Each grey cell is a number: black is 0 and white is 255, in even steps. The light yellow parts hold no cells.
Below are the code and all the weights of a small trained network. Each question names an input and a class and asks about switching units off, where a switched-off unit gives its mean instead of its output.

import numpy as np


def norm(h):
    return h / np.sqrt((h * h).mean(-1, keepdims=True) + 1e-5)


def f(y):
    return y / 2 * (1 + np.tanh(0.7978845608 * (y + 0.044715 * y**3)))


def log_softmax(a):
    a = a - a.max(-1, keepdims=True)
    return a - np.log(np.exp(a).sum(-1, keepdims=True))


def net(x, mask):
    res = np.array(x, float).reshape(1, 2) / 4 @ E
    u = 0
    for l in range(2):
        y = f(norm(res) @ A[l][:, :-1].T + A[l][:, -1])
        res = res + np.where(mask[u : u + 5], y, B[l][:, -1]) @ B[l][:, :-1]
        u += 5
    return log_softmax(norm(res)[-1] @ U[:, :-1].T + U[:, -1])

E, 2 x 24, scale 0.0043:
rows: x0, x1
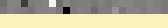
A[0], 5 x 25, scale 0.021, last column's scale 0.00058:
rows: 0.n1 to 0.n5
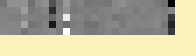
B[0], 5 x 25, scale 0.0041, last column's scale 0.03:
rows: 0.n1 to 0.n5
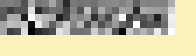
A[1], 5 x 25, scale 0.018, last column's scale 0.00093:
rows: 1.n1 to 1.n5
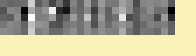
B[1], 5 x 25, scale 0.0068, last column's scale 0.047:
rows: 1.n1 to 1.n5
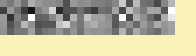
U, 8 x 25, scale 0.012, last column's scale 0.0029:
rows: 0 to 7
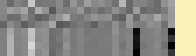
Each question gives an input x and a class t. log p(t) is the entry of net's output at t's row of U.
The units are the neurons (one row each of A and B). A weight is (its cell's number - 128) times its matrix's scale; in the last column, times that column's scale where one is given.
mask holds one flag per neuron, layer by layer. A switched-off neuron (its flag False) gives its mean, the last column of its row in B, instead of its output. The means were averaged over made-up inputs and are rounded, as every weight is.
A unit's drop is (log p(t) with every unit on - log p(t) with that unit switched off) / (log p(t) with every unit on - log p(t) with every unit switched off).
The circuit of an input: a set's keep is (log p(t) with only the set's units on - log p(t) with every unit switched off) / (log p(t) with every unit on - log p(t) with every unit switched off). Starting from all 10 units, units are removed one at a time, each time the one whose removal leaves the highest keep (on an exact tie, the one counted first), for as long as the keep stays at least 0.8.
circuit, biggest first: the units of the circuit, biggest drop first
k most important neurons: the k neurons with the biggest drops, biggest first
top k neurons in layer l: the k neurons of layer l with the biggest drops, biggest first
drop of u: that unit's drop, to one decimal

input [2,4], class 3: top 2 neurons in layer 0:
[0.n5; 0.n4]
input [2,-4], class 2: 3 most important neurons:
[0.n5; 1.n3; 1.n2]
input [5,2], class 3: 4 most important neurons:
[0.n5; 0.n4; 0.n2; 0.n3]
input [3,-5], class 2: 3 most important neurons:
[0.n5; 1.n3; 1.n2]
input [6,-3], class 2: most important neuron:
[1.n3]
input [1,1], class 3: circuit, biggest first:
[0.n5; 1.n2]
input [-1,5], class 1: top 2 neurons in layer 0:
[0.n3; 0.n5]
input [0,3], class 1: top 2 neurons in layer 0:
[0.n3; 0.n2]
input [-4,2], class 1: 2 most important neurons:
[0.n4; 0.n3]
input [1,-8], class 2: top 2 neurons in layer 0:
[0.n5; 0.n2]
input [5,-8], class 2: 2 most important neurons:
[0.n5; 1.n3]
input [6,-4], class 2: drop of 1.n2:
0.3
